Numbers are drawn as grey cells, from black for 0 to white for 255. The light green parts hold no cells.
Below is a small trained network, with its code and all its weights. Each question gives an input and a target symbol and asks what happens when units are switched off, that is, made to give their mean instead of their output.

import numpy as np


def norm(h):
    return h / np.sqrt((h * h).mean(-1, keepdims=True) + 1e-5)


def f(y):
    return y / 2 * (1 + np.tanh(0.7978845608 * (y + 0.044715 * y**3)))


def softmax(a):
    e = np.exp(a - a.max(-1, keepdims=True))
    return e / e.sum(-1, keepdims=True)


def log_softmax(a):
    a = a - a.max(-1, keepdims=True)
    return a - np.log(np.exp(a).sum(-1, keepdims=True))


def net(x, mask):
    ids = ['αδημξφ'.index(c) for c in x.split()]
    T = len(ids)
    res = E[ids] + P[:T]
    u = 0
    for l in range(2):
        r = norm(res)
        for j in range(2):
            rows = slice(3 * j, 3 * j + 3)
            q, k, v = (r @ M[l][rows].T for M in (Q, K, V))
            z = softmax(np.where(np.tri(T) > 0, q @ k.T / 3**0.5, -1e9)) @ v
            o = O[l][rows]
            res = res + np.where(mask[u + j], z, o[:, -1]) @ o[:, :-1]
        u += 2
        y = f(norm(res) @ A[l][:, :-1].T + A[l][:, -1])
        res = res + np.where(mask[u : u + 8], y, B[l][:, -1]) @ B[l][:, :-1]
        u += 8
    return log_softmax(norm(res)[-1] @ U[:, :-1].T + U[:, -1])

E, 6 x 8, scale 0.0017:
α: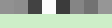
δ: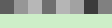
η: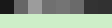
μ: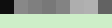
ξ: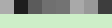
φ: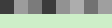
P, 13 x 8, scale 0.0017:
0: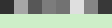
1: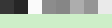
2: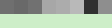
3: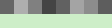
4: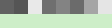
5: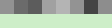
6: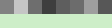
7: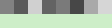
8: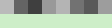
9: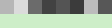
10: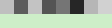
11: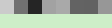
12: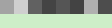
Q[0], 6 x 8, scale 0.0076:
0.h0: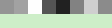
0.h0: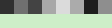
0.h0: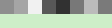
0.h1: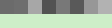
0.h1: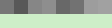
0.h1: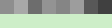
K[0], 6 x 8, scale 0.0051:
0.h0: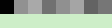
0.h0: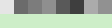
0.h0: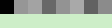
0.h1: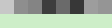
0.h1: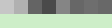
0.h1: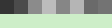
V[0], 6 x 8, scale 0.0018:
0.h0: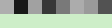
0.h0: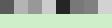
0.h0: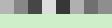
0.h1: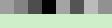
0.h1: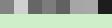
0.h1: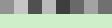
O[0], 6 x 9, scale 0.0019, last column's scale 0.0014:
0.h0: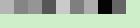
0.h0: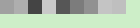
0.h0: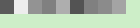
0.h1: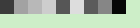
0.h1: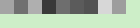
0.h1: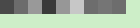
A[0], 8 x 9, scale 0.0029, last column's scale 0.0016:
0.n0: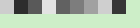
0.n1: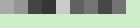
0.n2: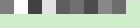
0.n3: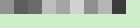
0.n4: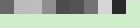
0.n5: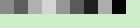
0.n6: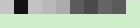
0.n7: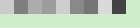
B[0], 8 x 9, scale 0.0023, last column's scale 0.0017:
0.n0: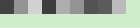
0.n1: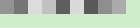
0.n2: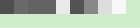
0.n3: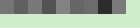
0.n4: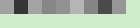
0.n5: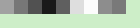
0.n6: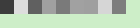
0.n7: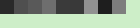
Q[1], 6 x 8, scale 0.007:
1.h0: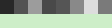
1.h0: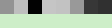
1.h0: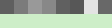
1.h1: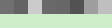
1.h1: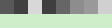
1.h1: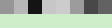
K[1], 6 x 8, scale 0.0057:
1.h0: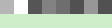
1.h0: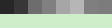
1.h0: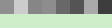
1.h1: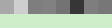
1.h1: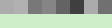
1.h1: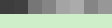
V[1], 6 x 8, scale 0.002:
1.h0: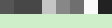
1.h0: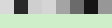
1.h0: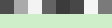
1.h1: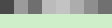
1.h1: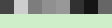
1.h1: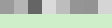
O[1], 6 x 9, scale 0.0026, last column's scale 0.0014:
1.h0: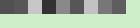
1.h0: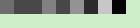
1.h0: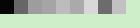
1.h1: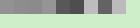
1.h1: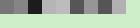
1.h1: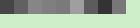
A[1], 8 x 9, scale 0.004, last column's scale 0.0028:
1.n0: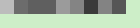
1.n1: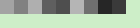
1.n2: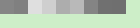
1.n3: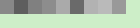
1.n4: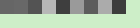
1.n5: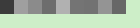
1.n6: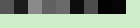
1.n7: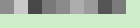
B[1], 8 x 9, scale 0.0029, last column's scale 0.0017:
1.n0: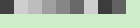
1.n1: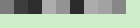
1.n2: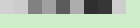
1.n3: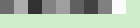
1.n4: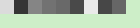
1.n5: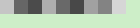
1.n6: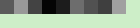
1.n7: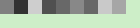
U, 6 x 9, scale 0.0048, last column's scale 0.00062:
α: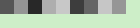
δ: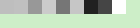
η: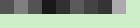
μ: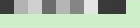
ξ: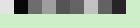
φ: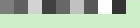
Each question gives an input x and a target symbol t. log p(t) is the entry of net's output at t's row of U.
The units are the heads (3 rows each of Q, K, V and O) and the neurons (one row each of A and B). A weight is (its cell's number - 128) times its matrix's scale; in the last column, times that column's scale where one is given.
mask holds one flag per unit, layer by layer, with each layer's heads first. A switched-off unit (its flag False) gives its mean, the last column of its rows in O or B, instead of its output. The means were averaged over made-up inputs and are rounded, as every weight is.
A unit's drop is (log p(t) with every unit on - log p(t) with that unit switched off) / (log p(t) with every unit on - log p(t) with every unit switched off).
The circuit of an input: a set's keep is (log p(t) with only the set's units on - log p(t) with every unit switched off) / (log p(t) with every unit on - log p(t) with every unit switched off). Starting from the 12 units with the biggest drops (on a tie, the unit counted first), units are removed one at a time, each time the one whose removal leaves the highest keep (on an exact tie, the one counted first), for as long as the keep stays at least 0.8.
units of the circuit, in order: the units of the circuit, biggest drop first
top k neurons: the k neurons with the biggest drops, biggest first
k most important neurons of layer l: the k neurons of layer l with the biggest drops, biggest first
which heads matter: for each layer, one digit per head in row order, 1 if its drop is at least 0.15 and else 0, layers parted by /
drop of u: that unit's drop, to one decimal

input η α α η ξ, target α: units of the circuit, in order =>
0.n6, 1.n3
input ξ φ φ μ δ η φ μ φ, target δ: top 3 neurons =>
0.n1, 0.n2, 1.n2
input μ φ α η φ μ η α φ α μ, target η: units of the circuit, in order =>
0.n2, 1.h1, 1.n6, 0.n5
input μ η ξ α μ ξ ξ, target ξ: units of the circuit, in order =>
1.n1, 0.n1, 1.n3
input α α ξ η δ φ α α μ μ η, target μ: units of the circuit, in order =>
0.n2, 1.h0
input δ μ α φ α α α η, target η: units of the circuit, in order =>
1.n6
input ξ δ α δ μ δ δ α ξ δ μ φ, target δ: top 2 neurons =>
0.n1, 1.n2
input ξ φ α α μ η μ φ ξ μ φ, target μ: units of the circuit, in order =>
1.h0, 0.n2
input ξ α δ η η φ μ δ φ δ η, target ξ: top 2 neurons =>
1.n4, 0.n6
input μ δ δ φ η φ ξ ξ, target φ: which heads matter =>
00 / 01
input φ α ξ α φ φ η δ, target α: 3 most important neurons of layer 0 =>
0.n2, 0.n6, 0.n7
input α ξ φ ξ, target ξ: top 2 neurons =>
1.n1, 0.n2
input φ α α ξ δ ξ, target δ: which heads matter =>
00 / 00
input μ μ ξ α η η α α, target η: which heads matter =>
00 / 00
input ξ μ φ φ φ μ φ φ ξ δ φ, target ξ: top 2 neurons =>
1.n4, 0.n2
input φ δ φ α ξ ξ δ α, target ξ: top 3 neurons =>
0.n2, 1.n4, 0.n6
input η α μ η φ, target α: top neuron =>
1.n3
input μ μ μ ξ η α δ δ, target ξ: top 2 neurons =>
1.n4, 0.n7
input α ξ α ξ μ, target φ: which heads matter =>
00 / 11
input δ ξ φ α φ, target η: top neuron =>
1.n6
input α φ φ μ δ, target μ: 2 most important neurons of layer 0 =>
0.n2, 0.n7
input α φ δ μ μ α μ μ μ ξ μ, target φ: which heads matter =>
00 / 01
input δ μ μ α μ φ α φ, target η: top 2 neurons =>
0.n2, 1.n6
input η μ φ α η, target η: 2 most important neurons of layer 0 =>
0.n1, 0.n2
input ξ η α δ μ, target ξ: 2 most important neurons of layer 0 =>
0.n2, 0.n1
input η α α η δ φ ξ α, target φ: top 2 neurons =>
0.n0, 0.n5
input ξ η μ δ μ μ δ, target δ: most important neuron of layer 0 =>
0.n1
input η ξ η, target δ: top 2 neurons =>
0.n6, 1.n2
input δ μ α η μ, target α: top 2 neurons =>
1.n3, 0.n1
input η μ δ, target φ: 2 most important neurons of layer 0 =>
0.n5, 0.n6
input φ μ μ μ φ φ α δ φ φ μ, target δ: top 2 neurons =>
0.n2, 1.n2
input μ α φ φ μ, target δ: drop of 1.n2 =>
0.2
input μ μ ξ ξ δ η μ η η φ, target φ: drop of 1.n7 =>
0.1
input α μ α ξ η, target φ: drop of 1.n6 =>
0.1
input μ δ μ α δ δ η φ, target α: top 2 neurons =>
0.n2, 1.n3
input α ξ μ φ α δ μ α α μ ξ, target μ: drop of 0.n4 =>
0.0
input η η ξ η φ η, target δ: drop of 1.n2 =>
0.3
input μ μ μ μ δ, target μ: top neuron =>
0.n7
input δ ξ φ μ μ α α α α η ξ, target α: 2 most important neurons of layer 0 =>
0.n6, 0.n2
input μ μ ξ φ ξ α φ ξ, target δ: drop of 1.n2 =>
0.2
